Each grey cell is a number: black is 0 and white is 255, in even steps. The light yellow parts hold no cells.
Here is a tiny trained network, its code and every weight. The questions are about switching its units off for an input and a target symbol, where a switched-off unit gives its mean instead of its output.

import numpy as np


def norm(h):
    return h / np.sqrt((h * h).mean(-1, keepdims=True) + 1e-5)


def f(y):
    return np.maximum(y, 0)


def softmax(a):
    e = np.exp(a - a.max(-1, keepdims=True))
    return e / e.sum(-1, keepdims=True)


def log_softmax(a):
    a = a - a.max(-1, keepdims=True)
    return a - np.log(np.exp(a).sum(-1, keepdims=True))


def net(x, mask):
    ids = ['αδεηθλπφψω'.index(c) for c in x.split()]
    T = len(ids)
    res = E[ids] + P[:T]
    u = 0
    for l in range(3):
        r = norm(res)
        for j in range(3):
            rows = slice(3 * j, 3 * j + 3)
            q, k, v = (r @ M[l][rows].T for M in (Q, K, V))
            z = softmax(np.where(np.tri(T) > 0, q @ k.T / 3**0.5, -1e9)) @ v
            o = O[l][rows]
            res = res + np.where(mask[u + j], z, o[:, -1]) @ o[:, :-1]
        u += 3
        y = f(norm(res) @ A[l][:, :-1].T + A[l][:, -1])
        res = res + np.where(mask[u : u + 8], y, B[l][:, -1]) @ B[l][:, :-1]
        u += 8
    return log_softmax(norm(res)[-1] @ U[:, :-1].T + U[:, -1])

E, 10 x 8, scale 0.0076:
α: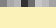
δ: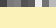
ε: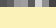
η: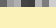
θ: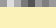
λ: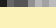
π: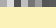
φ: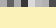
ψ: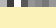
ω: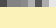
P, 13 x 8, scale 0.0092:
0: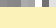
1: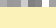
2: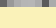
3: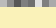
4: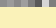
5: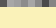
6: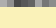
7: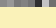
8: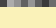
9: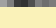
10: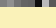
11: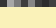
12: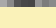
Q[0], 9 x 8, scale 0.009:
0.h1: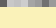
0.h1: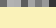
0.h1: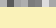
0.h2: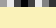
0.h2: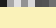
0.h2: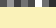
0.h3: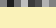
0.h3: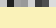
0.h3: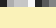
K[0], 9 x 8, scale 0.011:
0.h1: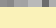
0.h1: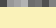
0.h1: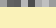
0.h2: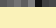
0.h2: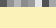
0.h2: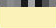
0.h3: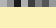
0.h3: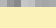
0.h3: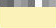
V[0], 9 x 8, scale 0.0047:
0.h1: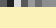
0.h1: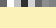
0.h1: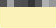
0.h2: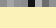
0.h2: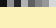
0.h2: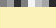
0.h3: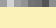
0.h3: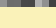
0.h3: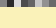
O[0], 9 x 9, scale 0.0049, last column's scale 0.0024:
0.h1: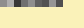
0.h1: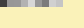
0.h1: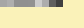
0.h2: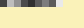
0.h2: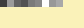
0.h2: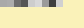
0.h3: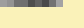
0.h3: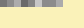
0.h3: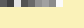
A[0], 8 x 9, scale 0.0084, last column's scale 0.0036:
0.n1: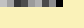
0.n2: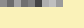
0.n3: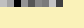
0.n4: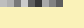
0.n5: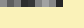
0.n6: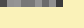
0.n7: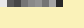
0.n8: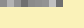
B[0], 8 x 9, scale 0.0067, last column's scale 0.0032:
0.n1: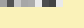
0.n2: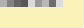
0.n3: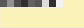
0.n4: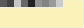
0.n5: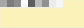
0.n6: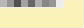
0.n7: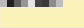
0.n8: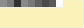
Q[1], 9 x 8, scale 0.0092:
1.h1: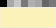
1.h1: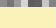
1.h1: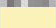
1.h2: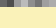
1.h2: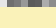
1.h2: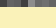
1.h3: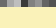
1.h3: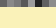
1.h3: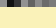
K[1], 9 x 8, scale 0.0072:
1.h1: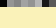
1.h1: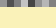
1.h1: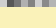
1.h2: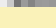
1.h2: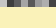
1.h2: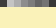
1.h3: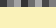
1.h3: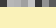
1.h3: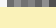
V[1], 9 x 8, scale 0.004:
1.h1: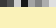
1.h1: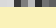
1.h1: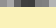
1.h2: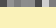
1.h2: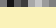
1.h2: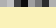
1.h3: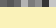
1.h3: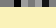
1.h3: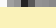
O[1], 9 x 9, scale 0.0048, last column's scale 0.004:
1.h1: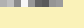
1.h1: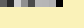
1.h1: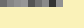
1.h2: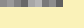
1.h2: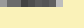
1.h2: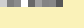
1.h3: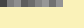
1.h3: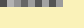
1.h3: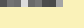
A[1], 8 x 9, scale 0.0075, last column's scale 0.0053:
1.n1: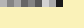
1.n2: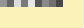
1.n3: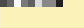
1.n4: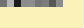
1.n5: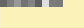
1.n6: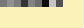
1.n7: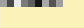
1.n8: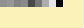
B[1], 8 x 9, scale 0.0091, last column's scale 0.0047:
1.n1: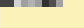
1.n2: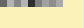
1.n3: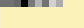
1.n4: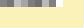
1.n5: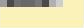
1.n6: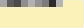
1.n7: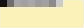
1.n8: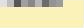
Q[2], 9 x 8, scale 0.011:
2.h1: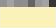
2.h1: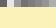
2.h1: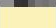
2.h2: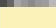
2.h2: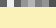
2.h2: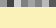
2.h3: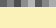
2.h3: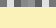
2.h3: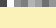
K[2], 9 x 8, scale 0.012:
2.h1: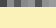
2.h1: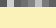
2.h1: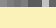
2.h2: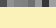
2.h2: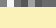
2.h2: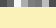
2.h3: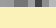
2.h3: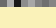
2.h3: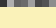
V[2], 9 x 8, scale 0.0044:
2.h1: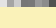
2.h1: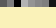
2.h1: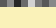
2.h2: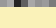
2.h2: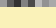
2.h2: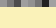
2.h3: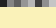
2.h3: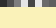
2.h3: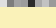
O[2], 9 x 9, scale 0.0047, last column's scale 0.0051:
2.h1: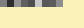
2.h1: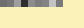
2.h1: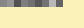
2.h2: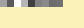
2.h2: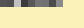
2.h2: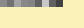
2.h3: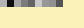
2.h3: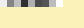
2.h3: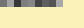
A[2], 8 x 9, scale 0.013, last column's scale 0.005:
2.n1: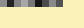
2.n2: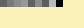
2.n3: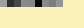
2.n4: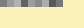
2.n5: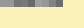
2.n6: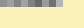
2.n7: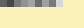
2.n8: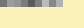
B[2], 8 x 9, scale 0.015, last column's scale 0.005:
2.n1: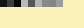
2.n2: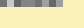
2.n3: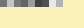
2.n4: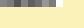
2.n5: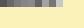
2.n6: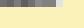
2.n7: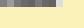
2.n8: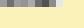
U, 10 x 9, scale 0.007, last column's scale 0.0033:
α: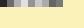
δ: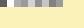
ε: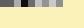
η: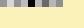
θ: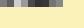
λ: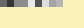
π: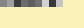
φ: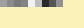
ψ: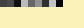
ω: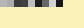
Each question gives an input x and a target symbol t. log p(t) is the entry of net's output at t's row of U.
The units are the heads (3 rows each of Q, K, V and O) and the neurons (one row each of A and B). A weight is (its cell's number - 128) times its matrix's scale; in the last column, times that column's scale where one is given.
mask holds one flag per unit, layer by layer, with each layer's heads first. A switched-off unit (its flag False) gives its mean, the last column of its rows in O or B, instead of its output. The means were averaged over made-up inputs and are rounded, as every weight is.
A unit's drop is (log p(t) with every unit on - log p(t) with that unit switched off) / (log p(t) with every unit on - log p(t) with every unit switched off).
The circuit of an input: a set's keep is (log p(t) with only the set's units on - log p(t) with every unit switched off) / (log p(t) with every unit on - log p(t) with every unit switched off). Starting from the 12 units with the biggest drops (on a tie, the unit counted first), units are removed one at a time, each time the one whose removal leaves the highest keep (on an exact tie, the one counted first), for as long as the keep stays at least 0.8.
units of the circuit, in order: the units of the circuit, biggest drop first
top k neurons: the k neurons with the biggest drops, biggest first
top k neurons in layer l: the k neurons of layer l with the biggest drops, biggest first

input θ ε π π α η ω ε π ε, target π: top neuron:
(0.n1)
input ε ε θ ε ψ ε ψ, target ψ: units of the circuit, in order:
(2.n1; 0.h2)
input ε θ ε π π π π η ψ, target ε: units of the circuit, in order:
(1.h1; 1.n3)
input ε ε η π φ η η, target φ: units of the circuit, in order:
(0.h2; 0.n1)
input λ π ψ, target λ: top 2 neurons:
(1.n2; 0.n2)
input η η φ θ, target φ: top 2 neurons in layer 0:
(0.n1; 0.n7)
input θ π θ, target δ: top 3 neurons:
(0.n3; 2.n2; 0.n5)
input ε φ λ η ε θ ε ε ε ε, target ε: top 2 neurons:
(1.n3; 0.n5)
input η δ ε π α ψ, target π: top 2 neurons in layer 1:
(1.n6; 1.n2)
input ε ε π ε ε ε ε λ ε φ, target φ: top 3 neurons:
(0.n1; 0.n7; 0.n3)
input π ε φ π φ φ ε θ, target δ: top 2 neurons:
(1.n7; 2.n2)
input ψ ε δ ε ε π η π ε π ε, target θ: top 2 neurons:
(1.n7; 2.n8)
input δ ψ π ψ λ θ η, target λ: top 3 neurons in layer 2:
(2.n5; 2.n8; 2.n7)
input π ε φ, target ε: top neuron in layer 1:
(1.n3)
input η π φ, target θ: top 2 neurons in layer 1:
(1.n2; 1.n7)
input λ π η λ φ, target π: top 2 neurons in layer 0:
(0.n2; 0.n4)
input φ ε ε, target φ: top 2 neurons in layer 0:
(0.n3; 0.n5)
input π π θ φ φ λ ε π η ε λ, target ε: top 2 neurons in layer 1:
(1.n5; 1.n6)
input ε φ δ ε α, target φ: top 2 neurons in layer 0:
(0.n5; 0.n2)
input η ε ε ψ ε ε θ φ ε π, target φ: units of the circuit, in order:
(0.n1)
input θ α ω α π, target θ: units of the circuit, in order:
(0.n4; 2.n8)
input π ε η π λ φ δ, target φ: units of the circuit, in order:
(0.h2; 0.n1)
